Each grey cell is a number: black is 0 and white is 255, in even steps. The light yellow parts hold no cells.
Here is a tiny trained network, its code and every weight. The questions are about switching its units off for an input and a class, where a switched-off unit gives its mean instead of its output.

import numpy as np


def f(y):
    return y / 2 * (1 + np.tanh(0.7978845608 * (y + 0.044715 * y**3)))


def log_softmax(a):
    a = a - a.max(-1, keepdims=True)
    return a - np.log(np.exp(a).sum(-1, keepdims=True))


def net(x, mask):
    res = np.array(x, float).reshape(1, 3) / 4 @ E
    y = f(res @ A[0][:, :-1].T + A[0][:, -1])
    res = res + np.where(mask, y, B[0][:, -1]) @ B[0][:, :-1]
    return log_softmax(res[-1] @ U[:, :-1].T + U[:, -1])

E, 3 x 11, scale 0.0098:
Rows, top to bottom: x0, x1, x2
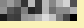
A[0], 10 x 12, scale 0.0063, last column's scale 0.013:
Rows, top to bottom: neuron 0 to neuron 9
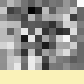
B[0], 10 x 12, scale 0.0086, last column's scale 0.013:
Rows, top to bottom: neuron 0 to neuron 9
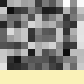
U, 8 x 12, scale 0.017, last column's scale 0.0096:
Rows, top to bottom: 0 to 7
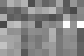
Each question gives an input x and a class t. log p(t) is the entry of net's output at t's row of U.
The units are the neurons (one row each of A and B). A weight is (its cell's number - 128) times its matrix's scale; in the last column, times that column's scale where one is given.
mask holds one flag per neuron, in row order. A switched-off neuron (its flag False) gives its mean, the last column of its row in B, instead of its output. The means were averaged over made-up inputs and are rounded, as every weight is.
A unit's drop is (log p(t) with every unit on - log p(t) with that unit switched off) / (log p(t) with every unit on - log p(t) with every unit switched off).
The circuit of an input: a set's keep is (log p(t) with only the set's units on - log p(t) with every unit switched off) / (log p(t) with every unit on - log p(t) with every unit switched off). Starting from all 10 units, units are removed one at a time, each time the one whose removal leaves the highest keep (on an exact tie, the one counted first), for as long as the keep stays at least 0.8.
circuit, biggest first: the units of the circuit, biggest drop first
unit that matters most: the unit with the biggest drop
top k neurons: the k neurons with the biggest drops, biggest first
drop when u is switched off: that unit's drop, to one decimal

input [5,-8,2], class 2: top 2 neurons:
neuron 9; neuron 8
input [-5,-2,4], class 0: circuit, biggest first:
neuron 6
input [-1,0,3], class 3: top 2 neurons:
neuron 6; neuron 3
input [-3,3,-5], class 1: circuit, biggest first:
neuron 6; neuron 3
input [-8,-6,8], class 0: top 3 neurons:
neuron 6; neuron 3; neuron 4
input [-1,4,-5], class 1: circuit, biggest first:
neuron 3; neuron 6
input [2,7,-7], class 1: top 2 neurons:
neuron 3; neuron 6
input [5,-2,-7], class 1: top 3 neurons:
neuron 6; neuron 3; neuron 4
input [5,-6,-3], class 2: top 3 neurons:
neuron 9; neuron 4; neuron 8
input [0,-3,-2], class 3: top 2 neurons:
neuron 1; neuron 0
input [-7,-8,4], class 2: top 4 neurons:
neuron 8; neuron 9; neuron 5; neuron 7
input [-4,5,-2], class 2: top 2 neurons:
neuron 1; neuron 5
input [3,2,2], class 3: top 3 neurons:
neuron 4; neuron 6; neuron 3
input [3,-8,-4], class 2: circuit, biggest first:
neuron 9
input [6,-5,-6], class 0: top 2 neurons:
neuron 5; neuron 7
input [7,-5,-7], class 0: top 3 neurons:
neuron 5; neuron 7; neuron 0
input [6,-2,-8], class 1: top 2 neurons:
neuron 6; neuron 3
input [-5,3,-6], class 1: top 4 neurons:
neuron 6; neuron 3; neuron 5; neuron 7
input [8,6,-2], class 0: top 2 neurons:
neuron 5; neuron 7
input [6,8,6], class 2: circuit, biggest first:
neuron 1
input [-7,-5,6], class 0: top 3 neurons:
neuron 6; neuron 3; neuron 4
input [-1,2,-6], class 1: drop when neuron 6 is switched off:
0.3
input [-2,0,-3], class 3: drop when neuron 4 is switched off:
0.0
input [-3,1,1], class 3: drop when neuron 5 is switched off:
0.1
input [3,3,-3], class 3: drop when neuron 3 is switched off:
-0.1
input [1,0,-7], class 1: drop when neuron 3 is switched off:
0.2
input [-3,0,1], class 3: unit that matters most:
neuron 7
